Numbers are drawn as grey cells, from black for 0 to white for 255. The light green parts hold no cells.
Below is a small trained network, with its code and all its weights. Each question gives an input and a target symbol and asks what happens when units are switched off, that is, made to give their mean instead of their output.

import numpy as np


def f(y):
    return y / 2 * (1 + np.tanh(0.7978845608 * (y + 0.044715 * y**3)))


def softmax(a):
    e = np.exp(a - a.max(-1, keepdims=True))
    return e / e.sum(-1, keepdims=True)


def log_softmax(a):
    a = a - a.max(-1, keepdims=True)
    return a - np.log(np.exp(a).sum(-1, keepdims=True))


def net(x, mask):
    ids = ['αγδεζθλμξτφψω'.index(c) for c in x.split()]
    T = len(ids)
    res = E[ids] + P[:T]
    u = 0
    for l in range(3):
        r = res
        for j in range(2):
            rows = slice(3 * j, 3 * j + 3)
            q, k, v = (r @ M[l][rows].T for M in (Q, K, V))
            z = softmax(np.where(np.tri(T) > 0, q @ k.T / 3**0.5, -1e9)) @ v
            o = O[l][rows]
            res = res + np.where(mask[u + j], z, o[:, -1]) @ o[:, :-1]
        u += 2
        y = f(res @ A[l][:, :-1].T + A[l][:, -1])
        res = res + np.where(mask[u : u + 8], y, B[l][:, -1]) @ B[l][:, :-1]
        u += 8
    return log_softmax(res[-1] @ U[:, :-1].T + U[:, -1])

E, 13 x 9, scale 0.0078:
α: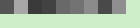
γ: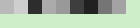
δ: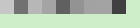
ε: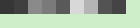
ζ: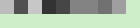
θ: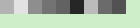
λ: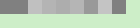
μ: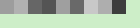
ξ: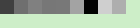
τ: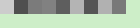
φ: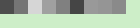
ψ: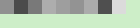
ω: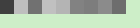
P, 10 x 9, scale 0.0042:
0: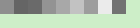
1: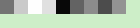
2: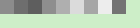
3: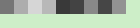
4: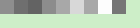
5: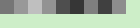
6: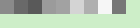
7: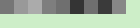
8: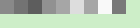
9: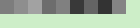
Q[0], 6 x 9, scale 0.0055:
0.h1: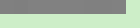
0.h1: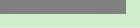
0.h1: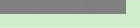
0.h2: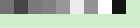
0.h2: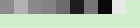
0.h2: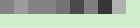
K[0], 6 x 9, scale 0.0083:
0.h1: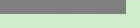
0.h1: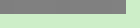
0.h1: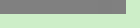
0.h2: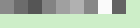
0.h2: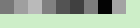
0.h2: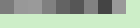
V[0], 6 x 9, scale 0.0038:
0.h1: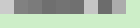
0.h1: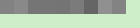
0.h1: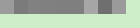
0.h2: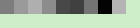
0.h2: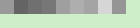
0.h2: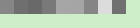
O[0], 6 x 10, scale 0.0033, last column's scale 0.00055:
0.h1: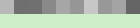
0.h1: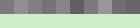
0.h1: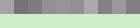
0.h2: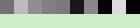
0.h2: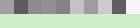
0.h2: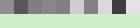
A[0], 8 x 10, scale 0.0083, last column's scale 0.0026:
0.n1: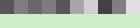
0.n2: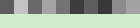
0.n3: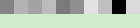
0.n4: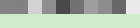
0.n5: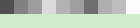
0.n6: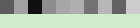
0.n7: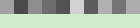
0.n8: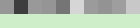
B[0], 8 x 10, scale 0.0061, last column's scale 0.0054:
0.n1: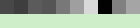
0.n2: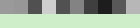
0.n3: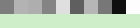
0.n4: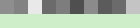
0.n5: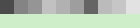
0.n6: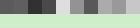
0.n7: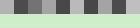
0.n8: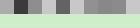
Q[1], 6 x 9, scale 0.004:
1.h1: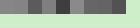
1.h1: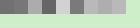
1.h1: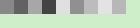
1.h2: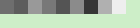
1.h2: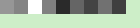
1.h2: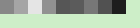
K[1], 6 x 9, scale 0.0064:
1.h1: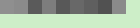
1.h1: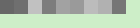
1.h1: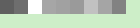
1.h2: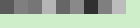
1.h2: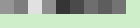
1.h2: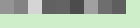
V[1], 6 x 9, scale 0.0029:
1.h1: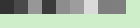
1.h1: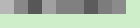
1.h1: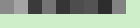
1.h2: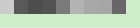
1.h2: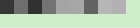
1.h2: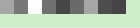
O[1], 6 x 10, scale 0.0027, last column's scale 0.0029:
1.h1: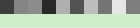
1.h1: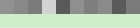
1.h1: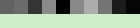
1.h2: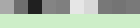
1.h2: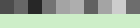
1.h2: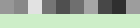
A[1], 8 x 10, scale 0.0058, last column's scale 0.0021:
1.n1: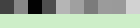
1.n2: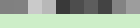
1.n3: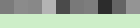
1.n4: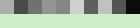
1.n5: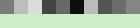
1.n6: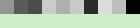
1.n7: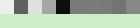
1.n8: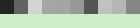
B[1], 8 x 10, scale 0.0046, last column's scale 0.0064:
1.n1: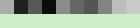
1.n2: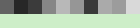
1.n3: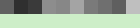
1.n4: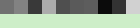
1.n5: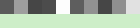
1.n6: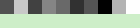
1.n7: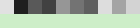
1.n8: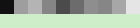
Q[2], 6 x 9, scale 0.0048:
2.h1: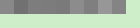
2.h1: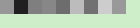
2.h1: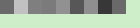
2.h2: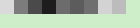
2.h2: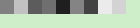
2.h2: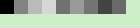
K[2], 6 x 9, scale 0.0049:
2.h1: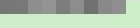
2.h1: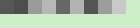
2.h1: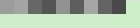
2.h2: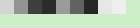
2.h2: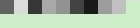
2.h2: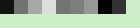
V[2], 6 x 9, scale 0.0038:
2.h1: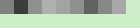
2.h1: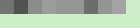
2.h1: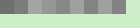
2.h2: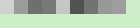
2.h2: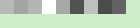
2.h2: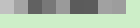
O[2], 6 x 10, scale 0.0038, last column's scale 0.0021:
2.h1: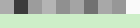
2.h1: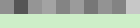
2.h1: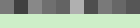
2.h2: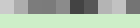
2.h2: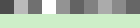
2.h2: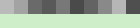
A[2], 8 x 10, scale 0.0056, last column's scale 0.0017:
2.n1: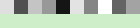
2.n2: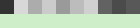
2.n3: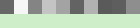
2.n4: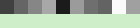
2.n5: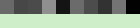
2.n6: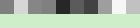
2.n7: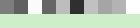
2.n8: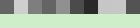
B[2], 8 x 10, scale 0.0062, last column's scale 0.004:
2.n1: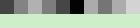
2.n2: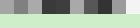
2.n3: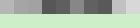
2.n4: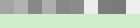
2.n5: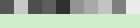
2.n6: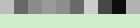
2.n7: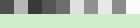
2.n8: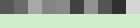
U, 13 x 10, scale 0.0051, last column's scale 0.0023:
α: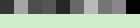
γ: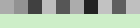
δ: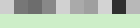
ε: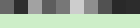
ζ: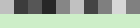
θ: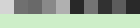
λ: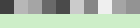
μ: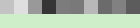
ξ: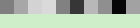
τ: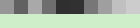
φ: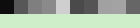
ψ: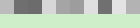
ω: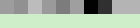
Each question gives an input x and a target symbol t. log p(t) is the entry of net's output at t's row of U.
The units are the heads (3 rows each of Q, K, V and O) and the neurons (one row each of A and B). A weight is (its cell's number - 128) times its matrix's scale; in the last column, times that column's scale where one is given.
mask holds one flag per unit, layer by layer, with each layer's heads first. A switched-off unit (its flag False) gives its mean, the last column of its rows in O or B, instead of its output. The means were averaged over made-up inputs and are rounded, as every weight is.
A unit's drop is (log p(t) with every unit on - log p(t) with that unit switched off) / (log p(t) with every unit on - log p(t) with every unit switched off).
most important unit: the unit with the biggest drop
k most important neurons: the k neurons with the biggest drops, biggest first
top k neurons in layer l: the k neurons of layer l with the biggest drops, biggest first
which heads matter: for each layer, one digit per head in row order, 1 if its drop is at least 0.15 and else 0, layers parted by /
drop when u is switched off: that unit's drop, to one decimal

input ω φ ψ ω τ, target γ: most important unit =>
1.n4
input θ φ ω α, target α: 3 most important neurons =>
2.n5; 0.n2; 0.n1
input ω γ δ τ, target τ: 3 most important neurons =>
2.n1; 1.n7; 0.n6
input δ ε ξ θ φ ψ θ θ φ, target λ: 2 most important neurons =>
2.n7; 0.n2
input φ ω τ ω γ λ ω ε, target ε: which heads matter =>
00 / 00 / 01
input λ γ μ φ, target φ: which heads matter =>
00 / 01 / 00
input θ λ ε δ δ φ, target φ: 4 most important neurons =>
1.n2; 1.n5; 0.n4; 0.n6
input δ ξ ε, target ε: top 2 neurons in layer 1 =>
1.n7; 1.n4
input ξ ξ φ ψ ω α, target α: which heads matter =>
01 / 10 / 00
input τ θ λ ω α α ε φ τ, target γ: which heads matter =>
01 / 00 / 00
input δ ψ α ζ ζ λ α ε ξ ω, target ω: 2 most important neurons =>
1.n7; 0.n2
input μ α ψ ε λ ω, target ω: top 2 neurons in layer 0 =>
0.n2; 0.n7
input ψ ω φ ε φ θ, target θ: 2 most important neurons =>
1.n5; 0.n2
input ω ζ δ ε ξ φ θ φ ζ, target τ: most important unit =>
2.n1
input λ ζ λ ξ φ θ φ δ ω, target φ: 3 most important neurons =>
0.n6; 1.n1; 0.n5
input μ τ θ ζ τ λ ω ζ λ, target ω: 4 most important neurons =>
0.n3; 1.n6; 2.n2; 1.n4
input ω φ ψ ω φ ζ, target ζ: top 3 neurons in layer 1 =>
1.n7; 1.n5; 1.n2
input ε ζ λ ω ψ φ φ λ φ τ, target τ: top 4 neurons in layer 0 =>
0.n6; 0.n3; 0.n5; 0.n7
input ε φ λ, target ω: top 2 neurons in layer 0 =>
0.n3; 0.n5
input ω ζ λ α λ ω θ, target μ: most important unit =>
0.n3
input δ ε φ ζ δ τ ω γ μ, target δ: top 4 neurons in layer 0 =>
0.n3; 0.n6; 0.n2; 0.n5
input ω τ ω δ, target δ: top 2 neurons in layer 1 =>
1.n5; 1.n7
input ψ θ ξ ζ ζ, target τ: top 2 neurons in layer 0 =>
0.n6; 0.n7
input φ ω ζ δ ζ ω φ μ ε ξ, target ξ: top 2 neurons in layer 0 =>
0.n3; 0.n1
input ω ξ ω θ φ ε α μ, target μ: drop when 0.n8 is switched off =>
0.2
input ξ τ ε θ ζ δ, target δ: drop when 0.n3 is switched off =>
0.2
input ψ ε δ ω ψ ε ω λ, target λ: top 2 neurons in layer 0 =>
0.n2; 0.n5
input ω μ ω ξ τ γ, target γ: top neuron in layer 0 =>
0.n2
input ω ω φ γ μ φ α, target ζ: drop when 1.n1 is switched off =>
0.6
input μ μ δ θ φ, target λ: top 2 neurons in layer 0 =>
0.n2; 0.n3
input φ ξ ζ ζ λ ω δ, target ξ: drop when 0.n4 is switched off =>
0.1
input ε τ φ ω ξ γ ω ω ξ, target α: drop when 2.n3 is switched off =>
0.0
